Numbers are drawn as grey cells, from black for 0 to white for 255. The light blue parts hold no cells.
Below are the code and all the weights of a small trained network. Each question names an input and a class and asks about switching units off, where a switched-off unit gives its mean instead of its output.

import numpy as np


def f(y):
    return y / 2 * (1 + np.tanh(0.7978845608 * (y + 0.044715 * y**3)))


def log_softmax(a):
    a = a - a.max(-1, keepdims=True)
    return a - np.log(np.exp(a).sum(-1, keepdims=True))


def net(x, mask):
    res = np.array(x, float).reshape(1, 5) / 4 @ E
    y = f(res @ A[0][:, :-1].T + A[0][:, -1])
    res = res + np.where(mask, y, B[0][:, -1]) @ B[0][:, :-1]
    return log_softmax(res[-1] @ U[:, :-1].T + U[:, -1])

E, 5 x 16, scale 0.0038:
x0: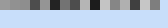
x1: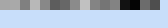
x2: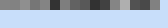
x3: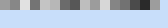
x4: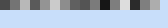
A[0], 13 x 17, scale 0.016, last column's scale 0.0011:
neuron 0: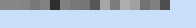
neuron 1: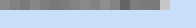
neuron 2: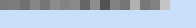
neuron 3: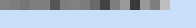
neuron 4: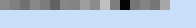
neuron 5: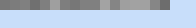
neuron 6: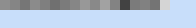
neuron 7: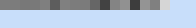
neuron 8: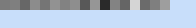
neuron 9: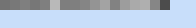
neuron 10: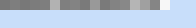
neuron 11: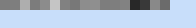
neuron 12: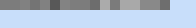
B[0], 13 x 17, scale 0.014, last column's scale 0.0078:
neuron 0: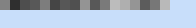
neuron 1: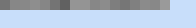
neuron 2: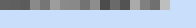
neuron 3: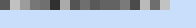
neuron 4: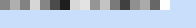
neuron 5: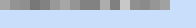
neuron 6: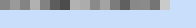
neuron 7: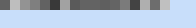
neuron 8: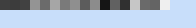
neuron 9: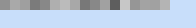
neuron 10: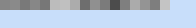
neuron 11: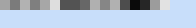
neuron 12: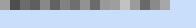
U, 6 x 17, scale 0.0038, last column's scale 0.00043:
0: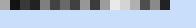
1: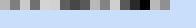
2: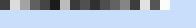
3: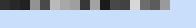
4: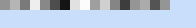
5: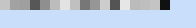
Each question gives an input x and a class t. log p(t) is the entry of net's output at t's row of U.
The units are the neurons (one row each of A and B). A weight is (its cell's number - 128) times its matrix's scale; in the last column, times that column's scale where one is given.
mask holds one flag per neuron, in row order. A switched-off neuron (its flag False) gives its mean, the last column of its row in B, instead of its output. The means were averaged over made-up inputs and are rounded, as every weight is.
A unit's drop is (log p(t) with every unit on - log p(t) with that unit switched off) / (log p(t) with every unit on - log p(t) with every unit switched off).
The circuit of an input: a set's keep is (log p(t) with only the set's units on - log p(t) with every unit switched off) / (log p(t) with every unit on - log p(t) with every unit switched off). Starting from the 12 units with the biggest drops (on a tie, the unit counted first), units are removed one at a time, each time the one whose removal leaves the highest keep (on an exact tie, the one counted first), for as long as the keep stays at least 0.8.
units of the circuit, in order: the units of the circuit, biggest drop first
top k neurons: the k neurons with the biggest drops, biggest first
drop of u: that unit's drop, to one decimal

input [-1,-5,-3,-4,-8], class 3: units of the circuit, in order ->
neuron 8
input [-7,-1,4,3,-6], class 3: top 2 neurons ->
neuron 8; neuron 2
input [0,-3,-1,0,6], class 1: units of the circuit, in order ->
neuron 8; neuron 4
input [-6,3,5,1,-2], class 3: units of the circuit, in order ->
neuron 4; neuron 8
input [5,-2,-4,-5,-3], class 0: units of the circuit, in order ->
neuron 0; neuron 12; neuron 4
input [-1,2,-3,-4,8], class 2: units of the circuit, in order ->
neuron 3; neuron 7
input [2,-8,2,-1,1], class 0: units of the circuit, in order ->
neuron 0; neuron 12
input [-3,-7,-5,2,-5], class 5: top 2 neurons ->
neuron 9; neuron 5
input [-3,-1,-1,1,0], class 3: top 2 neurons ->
neuron 4; neuron 11
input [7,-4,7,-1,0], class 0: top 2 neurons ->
neuron 0; neuron 12
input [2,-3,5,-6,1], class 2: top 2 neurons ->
neuron 3; neuron 7
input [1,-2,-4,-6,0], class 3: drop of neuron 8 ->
0.1
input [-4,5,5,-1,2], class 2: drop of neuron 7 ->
0.2
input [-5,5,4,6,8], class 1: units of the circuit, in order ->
neuron 11
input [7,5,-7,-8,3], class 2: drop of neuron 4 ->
0.0
